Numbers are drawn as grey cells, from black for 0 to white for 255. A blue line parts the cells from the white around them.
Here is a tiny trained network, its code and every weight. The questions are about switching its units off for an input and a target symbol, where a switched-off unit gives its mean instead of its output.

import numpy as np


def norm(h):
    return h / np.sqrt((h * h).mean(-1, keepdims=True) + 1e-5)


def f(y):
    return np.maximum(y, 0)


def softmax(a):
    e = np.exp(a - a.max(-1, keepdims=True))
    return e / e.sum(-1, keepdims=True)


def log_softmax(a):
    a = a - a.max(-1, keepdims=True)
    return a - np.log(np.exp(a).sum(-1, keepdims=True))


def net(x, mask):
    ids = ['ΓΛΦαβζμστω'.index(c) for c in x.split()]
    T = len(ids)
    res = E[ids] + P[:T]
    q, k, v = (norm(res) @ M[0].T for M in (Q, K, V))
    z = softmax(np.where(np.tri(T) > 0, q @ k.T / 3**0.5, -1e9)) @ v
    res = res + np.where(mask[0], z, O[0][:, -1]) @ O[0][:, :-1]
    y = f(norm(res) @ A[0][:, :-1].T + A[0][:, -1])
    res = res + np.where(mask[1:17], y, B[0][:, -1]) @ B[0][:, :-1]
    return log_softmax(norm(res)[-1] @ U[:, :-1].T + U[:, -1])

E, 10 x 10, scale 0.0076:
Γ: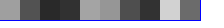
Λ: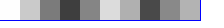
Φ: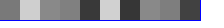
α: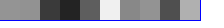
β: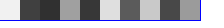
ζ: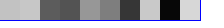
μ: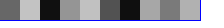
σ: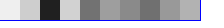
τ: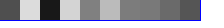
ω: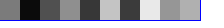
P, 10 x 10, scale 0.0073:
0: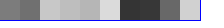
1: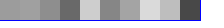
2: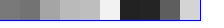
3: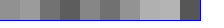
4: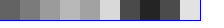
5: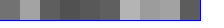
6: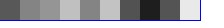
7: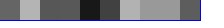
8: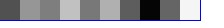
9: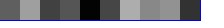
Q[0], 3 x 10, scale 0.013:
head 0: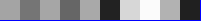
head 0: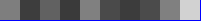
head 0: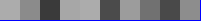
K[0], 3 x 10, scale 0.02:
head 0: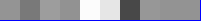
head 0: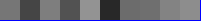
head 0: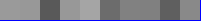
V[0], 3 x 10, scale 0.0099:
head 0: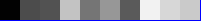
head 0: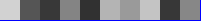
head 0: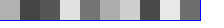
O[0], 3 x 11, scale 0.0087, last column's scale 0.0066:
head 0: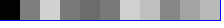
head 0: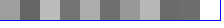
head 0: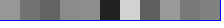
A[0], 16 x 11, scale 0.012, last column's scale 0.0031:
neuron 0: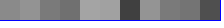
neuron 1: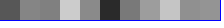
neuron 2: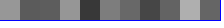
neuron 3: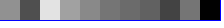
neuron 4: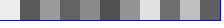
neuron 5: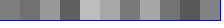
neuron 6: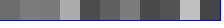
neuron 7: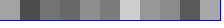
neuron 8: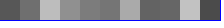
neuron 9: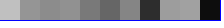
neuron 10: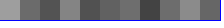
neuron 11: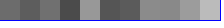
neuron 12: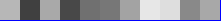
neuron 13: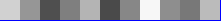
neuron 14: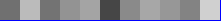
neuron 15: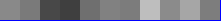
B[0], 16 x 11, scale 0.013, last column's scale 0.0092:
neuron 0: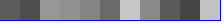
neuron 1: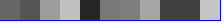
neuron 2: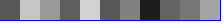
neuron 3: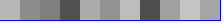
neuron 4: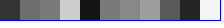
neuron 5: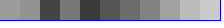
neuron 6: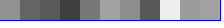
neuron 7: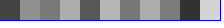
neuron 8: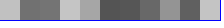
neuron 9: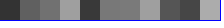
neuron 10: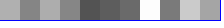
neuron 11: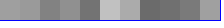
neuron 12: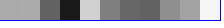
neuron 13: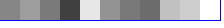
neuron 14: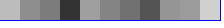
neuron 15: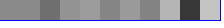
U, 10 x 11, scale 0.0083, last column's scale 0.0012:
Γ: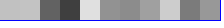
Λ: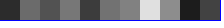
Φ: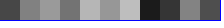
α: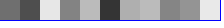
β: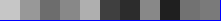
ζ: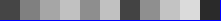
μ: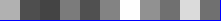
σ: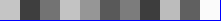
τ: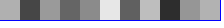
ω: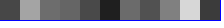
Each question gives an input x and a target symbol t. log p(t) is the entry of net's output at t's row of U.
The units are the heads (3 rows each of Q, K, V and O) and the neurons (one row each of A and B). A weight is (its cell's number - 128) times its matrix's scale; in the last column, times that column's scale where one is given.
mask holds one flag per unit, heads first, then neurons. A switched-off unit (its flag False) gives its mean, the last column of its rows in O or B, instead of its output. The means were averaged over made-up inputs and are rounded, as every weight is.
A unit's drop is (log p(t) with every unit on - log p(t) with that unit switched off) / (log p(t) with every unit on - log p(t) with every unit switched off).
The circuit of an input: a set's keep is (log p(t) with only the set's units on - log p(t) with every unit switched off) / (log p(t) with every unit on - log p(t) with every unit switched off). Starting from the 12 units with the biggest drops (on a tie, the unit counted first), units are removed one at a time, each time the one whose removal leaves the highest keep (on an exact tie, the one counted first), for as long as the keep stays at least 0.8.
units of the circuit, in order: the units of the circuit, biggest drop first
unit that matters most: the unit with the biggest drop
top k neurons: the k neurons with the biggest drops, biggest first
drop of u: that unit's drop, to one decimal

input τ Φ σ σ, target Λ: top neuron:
(neuron 1)
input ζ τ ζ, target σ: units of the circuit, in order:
(neuron 8; head 0)
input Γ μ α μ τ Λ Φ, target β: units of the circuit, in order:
(head 0; neuron 10)
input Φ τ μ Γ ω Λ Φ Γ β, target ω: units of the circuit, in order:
(head 0; neuron 2; neuron 10; neuron 9)
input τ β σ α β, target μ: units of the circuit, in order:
(neuron 3; neuron 4)
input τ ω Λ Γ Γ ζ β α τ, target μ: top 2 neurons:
(neuron 5; neuron 12)
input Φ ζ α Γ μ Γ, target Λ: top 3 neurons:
(neuron 9; neuron 7; neuron 12)
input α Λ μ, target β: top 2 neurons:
(neuron 10; neuron 9)
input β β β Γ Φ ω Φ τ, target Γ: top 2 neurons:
(neuron 4; neuron 14)
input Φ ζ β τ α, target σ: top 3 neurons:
(neuron 8; neuron 13; neuron 12)
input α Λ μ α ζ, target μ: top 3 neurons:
(neuron 3; neuron 5; neuron 4)
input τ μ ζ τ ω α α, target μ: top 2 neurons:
(neuron 3; neuron 5)
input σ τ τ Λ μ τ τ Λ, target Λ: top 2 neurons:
(neuron 7; neuron 9)
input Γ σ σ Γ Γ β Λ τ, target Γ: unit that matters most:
neuron 13
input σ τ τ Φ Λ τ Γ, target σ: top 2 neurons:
(neuron 8; neuron 4)
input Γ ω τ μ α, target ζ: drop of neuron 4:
0.2
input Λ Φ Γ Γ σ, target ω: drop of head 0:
0.8
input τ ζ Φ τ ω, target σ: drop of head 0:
0.2
